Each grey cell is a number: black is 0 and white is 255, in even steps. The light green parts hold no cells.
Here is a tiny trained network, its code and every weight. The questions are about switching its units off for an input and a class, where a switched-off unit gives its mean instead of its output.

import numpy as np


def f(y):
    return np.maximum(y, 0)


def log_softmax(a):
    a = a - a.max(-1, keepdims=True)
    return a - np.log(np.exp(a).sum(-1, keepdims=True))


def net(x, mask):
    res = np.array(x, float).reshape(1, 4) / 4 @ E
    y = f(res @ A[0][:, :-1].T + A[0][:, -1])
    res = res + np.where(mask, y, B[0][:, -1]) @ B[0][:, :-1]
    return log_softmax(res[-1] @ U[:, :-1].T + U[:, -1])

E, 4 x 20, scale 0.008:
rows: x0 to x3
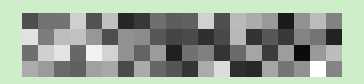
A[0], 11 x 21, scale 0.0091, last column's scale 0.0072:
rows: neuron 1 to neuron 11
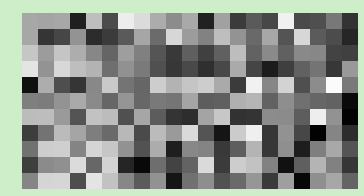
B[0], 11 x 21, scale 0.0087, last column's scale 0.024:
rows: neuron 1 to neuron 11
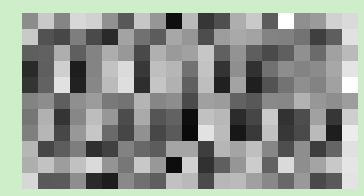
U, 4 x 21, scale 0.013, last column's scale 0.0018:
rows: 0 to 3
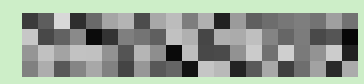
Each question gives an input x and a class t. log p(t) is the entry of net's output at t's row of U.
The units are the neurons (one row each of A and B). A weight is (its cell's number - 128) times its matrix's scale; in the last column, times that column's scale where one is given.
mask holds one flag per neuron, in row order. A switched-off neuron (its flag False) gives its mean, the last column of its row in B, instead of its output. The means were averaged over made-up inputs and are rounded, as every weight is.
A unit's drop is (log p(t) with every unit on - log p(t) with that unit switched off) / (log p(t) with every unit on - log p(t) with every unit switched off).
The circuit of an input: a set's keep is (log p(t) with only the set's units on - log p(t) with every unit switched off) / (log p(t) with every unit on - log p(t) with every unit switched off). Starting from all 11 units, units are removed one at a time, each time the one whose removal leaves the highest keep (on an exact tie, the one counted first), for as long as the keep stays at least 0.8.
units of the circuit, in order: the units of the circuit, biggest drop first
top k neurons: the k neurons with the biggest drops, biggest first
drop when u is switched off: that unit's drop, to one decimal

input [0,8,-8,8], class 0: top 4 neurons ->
neuron 4; neuron 8; neuron 11; neuron 3
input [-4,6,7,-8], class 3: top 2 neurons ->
neuron 8; neuron 5
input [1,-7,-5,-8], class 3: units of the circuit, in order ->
neuron 8
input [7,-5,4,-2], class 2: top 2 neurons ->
neuron 10; neuron 4
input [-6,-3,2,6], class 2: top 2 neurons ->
neuron 1; neuron 8
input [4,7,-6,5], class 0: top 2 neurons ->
neuron 4; neuron 11
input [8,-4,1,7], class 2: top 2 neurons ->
neuron 10; neuron 8
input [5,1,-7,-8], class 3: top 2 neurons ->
neuron 8; neuron 11
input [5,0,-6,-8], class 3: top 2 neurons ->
neuron 8; neuron 11
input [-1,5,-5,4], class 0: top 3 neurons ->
neuron 11; neuron 9; neuron 8
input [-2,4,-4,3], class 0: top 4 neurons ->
neuron 11; neuron 9; neuron 8; neuron 4
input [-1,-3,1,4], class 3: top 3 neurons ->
neuron 4; neuron 7; neuron 3
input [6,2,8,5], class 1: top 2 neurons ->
neuron 11; neuron 9
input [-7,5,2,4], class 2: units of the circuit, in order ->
neuron 1
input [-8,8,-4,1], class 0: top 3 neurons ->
neuron 4; neuron 10; neuron 3
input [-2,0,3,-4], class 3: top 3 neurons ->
neuron 8; neuron 2; neuron 10
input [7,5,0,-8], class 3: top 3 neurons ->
neuron 8; neuron 1; neuron 6
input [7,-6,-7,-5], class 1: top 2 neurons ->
neuron 2; neuron 1
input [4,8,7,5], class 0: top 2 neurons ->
neuron 4; neuron 3
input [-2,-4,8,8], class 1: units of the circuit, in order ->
neuron 11
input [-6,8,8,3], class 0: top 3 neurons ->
neuron 4; neuron 3; neuron 2
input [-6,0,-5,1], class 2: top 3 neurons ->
neuron 1; neuron 11; neuron 9
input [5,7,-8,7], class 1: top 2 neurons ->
neuron 2; neuron 5
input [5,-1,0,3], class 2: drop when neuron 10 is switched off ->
0.1
